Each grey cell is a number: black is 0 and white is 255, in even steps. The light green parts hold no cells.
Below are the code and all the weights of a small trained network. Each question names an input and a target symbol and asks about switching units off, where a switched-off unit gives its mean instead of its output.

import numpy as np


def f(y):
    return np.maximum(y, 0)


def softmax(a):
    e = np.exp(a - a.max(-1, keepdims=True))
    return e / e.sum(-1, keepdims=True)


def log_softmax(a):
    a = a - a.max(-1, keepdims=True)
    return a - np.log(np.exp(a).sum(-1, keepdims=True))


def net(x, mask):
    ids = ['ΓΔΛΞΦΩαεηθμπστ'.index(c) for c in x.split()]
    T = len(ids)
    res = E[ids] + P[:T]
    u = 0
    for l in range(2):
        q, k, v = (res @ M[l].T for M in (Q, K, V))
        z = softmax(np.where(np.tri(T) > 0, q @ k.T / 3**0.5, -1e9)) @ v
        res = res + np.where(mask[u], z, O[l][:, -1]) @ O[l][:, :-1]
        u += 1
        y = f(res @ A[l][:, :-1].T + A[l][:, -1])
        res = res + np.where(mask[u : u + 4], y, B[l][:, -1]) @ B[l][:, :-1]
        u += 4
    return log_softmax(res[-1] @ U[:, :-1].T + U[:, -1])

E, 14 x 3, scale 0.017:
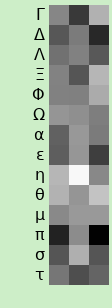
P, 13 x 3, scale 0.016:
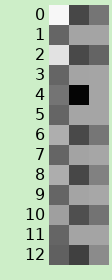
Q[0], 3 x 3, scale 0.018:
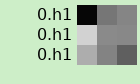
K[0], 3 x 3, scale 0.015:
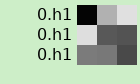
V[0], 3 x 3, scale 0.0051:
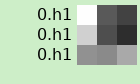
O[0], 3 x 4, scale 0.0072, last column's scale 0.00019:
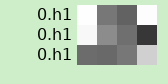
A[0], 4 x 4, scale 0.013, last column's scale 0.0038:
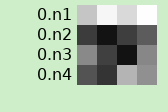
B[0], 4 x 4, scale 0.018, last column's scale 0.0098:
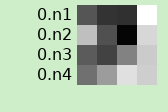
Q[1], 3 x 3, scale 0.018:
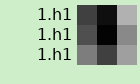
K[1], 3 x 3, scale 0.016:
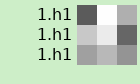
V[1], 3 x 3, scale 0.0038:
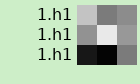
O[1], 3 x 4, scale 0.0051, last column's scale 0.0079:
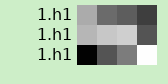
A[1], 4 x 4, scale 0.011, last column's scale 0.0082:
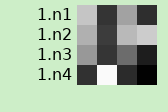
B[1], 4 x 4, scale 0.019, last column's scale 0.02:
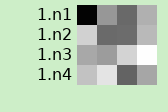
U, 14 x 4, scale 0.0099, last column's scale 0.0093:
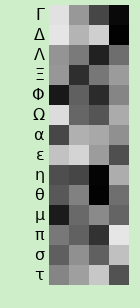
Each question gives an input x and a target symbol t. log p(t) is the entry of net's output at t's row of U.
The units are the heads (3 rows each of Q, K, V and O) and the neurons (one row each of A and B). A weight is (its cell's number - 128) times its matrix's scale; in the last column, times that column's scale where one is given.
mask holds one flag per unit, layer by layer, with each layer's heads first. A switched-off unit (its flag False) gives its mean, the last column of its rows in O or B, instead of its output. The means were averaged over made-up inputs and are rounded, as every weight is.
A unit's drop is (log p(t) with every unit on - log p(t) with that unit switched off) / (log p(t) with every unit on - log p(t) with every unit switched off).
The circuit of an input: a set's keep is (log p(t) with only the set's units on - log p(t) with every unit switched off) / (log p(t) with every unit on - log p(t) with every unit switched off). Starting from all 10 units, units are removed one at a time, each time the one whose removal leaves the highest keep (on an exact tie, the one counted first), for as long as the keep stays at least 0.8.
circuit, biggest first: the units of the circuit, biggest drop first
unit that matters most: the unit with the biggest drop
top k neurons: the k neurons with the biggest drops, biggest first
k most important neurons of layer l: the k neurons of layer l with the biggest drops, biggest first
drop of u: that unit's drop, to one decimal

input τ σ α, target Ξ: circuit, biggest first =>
[1.n3, 1.n4, 0.n3]
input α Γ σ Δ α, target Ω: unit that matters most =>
1.n2
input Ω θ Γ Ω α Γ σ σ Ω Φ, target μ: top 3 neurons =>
[1.n3, 0.n2, 1.n4]
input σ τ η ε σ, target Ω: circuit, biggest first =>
[0.n2, 0.n1]
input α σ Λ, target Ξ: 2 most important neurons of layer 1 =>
[1.n2, 1.n1]
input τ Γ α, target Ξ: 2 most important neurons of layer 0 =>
[0.n3, 0.n2]
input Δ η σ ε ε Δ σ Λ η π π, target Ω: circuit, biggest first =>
[1.n3, 0.n2]
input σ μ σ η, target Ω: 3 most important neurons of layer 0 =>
[0.n1, 0.n4, 0.n3]
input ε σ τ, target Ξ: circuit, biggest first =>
[1.n2, 1.n1, 0.n3, 1.n3]
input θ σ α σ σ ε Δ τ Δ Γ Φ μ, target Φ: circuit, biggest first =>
[1.n3, 0.n2]
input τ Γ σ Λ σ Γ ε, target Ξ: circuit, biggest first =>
[0.n3, 1.n3]
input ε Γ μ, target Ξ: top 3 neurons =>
[1.n3, 1.n1, 1.n4]
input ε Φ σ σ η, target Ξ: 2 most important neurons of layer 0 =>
[0.n1, 0.n2]
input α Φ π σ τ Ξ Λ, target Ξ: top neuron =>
[0.n3]
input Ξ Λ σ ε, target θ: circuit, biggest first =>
[1.n3, 1.n4, 0.n3]
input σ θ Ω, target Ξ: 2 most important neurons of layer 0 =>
[0.n3, 0.n1]
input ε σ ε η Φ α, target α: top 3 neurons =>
[0.n2, 1.n3, 1.n2]
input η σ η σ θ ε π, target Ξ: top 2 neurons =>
[1.n3, 0.n3]
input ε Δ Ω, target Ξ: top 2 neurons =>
[1.n3, 1.n1]
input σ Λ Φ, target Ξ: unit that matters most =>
1.n1
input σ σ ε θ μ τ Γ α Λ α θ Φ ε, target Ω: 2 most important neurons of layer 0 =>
[0.n2, 0.n1]
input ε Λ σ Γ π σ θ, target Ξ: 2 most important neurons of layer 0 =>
[0.n1, 0.n2]
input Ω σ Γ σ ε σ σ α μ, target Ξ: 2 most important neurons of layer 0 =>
[0.n1, 0.n2]
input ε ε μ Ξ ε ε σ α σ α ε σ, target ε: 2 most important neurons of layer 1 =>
[1.n4, 1.n1]
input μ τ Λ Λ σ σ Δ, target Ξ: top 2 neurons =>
[1.n3, 0.n3]
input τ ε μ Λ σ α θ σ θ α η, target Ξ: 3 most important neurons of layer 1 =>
[1.n3, 1.n4, 1.n2]
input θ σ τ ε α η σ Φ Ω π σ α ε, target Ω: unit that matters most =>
0.n2
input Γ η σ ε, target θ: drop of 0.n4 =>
0.1
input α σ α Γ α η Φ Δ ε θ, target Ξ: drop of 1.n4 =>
0.2
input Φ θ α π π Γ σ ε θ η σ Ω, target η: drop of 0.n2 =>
0.2
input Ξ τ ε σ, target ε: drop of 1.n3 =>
0.0
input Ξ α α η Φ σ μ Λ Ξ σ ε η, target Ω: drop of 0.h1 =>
0.4
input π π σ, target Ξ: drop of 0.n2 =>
0.1
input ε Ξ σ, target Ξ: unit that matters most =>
0.n3
